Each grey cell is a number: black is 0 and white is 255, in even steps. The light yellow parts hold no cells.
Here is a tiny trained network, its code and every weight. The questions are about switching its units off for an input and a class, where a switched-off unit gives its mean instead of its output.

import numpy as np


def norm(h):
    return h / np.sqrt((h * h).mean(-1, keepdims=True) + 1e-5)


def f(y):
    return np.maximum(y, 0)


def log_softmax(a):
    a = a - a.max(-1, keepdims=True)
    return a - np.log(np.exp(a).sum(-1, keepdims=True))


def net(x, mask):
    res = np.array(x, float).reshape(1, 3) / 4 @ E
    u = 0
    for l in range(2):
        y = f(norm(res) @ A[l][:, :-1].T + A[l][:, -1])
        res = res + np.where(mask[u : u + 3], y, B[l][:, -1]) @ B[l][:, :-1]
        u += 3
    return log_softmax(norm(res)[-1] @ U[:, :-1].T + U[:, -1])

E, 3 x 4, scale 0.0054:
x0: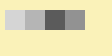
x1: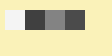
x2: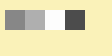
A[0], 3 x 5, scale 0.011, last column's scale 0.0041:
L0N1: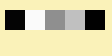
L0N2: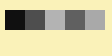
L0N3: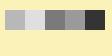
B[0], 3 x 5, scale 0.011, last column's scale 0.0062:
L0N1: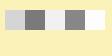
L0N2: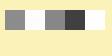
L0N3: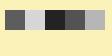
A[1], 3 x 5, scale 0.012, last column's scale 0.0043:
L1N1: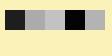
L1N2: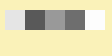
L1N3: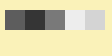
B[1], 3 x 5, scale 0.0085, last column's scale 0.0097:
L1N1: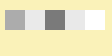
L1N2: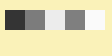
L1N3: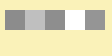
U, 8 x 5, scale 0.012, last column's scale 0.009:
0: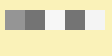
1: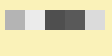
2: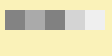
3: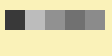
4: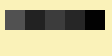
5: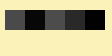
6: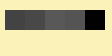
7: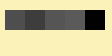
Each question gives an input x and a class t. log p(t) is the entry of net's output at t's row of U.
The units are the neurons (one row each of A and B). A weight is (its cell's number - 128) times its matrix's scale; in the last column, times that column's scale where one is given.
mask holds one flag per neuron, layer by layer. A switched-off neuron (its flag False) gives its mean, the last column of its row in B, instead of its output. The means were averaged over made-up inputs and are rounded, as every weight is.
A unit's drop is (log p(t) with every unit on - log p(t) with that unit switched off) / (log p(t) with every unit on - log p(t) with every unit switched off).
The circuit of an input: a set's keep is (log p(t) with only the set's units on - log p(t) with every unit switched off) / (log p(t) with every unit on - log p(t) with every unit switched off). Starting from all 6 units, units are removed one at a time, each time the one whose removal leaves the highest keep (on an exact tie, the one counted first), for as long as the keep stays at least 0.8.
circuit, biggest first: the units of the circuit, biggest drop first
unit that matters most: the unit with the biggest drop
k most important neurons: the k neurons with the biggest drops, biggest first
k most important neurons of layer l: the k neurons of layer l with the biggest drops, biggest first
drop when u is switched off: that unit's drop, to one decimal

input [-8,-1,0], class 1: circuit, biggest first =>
(L0N2)
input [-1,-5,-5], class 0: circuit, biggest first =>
(L0N1; L0N3; L1N1)
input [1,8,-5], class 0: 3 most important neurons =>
(L1N1; L1N2; L0N3)
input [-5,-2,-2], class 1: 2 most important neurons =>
(L0N2; L1N2)
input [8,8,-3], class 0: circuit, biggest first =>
(L1N2; L1N1)
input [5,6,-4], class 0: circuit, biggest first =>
(L1N1; L1N2)
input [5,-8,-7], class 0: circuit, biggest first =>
(L0N1; L1N1)
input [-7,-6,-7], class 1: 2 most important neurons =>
(L0N2; L1N2)
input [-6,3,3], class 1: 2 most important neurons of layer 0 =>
(L0N2; L0N1)
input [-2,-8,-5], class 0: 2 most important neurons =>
(L0N1; L0N3)
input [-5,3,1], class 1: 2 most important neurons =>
(L0N2; L0N1)
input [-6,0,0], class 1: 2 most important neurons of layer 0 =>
(L0N2; L0N1)
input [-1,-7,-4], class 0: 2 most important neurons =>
(L0N1; L0N3)
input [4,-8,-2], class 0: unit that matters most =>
L0N1
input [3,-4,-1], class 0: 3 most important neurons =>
(L0N1; L0N2; L1N1)
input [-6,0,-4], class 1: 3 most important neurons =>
(L0N2; L1N2; L0N1)
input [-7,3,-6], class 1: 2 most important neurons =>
(L0N1; L1N2)
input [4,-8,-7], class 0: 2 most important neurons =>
(L0N1; L1N1)
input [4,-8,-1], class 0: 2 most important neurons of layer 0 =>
(L0N1; L0N2)
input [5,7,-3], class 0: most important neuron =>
(L0N2)
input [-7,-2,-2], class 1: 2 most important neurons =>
(L0N2; L1N2)
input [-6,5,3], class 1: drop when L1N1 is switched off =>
0.1
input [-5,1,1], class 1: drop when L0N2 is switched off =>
0.4
